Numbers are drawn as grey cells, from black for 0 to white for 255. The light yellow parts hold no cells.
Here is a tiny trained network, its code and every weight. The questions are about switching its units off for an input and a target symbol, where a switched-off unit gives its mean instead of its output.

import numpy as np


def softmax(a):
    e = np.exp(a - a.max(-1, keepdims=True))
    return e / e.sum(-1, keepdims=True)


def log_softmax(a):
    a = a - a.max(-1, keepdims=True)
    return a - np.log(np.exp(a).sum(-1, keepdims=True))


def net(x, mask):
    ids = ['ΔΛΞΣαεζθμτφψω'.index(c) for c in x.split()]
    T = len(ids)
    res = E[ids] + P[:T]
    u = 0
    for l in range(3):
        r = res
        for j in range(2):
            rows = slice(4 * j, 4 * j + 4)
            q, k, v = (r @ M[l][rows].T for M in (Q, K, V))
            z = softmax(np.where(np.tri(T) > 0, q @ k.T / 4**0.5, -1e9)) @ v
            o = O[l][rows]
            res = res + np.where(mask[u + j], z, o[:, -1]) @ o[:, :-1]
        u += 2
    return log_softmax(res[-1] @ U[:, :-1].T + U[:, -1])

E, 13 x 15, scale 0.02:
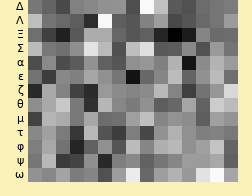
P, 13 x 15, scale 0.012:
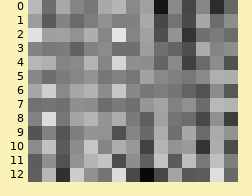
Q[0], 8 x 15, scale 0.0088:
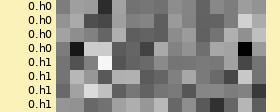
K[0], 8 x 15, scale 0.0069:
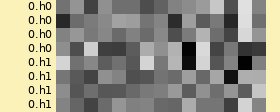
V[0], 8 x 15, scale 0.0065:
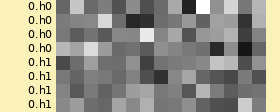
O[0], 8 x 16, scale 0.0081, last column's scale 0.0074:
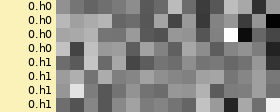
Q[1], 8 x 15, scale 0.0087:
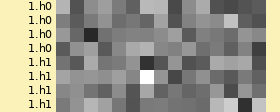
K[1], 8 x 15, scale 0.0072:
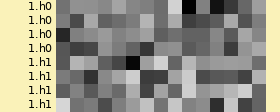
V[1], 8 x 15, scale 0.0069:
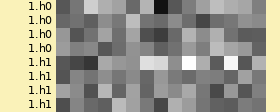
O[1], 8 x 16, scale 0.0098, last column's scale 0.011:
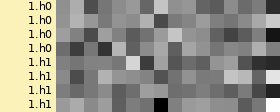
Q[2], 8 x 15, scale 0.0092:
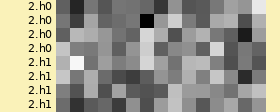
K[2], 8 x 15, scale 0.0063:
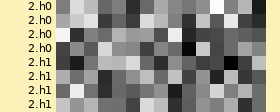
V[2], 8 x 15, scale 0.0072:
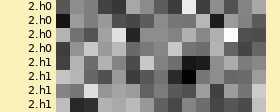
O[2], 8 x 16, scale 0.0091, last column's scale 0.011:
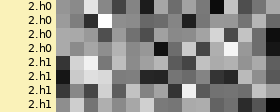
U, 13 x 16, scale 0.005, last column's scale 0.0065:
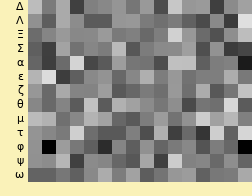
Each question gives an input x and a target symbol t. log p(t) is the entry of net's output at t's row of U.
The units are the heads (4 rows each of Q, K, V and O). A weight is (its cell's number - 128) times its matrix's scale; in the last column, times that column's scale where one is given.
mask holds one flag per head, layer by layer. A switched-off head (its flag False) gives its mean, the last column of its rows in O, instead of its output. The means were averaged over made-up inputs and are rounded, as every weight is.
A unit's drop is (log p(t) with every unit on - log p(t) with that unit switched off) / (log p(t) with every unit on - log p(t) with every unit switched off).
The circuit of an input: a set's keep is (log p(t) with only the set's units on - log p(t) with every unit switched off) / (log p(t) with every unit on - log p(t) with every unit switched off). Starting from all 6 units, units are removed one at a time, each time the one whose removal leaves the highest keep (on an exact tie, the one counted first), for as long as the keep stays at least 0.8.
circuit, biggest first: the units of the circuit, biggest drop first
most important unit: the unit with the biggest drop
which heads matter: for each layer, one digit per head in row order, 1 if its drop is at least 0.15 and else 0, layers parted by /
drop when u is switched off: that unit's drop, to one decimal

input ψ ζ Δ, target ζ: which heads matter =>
00 / 01 / 10
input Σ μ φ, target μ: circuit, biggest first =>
2.h0
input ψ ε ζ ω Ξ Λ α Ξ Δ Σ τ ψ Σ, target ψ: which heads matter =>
00 / 00 / 01
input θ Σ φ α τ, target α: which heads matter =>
00 / 00 / 10
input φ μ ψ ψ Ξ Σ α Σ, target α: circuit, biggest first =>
0.h0; 2.h0; 1.h0
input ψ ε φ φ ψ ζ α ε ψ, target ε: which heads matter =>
00 / 10 / 01
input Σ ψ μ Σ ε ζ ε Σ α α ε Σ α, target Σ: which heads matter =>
00 / 00 / 10
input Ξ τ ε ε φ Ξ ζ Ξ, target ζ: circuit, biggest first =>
2.h0; 1.h0; 0.h0
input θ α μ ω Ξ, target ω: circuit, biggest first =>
1.h1; 2.h0
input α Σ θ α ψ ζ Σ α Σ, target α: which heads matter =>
10 / 00 / 10
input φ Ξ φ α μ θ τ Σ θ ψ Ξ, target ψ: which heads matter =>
00 / 00 / 01
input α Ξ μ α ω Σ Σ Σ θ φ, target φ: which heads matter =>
10 / 00 / 01
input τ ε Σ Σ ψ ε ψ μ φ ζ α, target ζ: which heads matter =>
00 / 00 / 10
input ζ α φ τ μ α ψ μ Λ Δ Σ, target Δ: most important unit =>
2.h1
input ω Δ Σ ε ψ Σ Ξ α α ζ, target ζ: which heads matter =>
00 / 00 / 10
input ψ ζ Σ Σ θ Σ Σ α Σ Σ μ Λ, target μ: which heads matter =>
00 / 01 / 10
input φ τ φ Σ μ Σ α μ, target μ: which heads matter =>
00 / 00 / 10
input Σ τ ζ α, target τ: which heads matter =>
00 / 00 / 01
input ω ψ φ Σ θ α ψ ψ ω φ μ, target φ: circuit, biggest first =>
2.h1; 1.h0
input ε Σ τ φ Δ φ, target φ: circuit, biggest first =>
2.h1
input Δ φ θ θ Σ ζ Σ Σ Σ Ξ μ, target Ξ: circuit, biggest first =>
2.h1; 0.h0
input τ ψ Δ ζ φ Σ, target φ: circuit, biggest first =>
2.h1; 0.h0
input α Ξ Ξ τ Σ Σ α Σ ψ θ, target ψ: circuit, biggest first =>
2.h1; 0.h1
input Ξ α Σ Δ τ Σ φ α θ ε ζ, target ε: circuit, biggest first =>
1.h0; 2.h1
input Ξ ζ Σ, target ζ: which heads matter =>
00 / 01 / 10
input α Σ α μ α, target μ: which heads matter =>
00 / 00 / 10
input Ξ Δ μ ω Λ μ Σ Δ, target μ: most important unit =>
2.h0
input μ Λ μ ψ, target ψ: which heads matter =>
00 / 00 / 01
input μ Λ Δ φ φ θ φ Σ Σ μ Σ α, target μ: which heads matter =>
00 / 01 / 10
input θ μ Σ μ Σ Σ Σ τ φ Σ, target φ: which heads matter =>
00 / 10 / 01
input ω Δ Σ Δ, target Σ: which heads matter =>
11 / 00 / 10
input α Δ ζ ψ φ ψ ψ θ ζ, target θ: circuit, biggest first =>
1.h1; 2.h0
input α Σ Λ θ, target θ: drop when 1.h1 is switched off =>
0.4
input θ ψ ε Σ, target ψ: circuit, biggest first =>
2.h1
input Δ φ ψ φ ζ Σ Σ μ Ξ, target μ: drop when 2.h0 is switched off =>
0.5
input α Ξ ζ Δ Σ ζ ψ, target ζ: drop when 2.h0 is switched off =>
0.8
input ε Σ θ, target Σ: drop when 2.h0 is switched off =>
0.9
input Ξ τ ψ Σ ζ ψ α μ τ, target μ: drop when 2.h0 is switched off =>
0.6
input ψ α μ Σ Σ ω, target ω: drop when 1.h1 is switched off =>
0.3
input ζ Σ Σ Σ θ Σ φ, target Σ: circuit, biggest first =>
2.h0
